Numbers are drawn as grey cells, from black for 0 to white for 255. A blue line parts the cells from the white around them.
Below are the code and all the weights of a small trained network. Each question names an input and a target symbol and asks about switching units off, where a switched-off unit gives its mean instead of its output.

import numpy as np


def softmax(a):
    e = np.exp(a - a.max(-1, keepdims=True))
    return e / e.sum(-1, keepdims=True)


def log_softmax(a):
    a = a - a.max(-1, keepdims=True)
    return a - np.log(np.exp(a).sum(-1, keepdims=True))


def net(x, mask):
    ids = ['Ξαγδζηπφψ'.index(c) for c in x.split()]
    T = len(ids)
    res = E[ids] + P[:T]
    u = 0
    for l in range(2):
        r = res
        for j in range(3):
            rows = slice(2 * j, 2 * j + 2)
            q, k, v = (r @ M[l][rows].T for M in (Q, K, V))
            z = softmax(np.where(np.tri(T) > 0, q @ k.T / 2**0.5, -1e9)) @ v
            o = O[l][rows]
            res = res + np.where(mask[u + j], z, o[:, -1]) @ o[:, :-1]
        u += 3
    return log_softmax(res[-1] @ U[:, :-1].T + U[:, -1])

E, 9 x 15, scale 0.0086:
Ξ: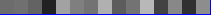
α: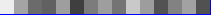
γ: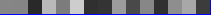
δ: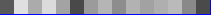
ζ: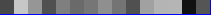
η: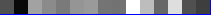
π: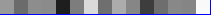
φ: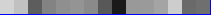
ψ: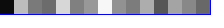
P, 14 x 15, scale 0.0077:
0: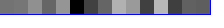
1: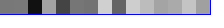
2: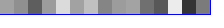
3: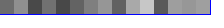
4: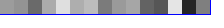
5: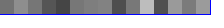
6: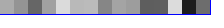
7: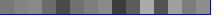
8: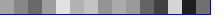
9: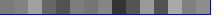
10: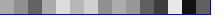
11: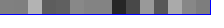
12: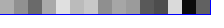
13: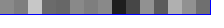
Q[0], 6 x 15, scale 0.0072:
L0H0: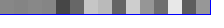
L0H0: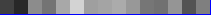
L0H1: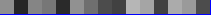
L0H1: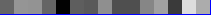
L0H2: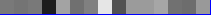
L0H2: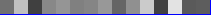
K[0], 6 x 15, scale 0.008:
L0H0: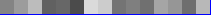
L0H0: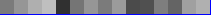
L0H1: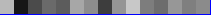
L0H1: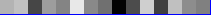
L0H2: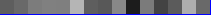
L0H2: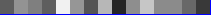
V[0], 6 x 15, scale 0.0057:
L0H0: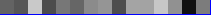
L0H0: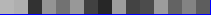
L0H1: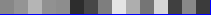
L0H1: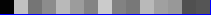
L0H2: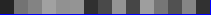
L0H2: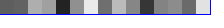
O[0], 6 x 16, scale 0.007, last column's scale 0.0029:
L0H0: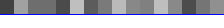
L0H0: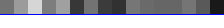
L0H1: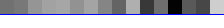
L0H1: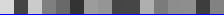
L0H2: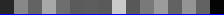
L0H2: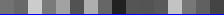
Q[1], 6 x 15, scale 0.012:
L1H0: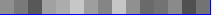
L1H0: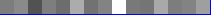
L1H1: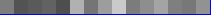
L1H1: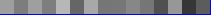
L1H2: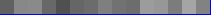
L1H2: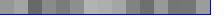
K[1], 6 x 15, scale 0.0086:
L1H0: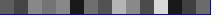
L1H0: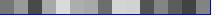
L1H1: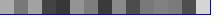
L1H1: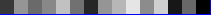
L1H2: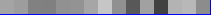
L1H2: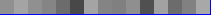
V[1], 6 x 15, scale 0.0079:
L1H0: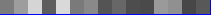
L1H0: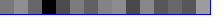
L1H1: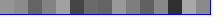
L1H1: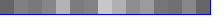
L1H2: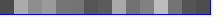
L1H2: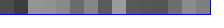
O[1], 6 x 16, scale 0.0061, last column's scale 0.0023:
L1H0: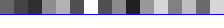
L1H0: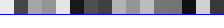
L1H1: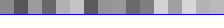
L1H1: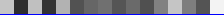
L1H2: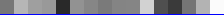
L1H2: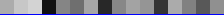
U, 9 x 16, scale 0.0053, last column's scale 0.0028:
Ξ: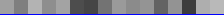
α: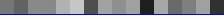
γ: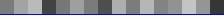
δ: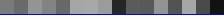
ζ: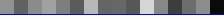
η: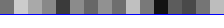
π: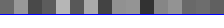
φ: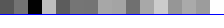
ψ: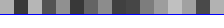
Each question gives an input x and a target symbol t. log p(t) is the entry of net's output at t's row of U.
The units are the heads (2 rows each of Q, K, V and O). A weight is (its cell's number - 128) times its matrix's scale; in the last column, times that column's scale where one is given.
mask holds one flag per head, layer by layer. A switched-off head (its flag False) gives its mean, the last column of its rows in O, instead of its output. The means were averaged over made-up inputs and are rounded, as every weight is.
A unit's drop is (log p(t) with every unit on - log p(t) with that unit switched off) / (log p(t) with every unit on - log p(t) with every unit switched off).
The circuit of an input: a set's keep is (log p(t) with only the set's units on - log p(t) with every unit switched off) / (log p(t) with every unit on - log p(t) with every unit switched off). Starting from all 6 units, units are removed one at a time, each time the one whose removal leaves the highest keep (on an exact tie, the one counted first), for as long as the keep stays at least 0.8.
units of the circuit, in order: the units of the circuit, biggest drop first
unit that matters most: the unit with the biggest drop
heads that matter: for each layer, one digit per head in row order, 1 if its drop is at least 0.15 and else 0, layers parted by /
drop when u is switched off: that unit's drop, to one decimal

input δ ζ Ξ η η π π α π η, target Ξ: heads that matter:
010 / 101
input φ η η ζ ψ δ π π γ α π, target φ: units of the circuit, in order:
L1H2; L0H0; L1H0
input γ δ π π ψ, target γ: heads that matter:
101 / 011
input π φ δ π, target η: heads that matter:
011 / 110
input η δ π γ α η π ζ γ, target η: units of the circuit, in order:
L0H0; L1H2; L1H0; L0H2
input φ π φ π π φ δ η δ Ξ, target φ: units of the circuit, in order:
L1H2; L0H1
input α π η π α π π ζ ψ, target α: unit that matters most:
L1H1
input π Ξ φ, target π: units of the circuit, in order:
L0H2; L1H0; L1H2; L0H1
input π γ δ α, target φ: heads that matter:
011 / 110
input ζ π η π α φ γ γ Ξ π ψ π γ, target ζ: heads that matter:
110 / 101
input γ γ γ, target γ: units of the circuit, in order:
L0H0; L1H2; L1H1; L0H2
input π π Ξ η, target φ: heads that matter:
011 / 110
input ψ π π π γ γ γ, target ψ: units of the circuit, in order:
L1H1; L0H1
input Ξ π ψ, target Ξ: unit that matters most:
L1H0
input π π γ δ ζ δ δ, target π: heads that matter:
011 / 101
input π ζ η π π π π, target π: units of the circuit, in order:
L0H2; L1H0; L0H1; L1H2
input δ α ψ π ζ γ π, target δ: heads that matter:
010 / 100
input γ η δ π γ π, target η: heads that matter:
001 / 110
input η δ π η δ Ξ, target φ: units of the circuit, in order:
L0H0; L1H2
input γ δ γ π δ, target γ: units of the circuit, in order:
L1H2; L0H2; L1H1; L0H0
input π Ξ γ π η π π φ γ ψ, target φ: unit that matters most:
L0H2
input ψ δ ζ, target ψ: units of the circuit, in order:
L0H1; L1H1
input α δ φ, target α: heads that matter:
011 / 010
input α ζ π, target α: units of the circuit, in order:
L1H1; L0H1
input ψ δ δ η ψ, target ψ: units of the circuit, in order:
L0H1; L1H1
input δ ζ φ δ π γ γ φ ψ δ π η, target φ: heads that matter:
111 / 001
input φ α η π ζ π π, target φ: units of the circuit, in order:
L1H2; L1H0; L0H1
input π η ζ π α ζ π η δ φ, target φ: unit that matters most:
L0H0
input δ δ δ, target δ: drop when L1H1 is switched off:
0.1
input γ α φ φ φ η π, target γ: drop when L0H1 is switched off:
0.1
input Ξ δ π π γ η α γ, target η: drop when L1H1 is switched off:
0.7
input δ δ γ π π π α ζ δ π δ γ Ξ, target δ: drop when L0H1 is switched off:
0.7
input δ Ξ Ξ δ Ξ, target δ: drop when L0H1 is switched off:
0.8
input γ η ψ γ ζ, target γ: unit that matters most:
L1H2
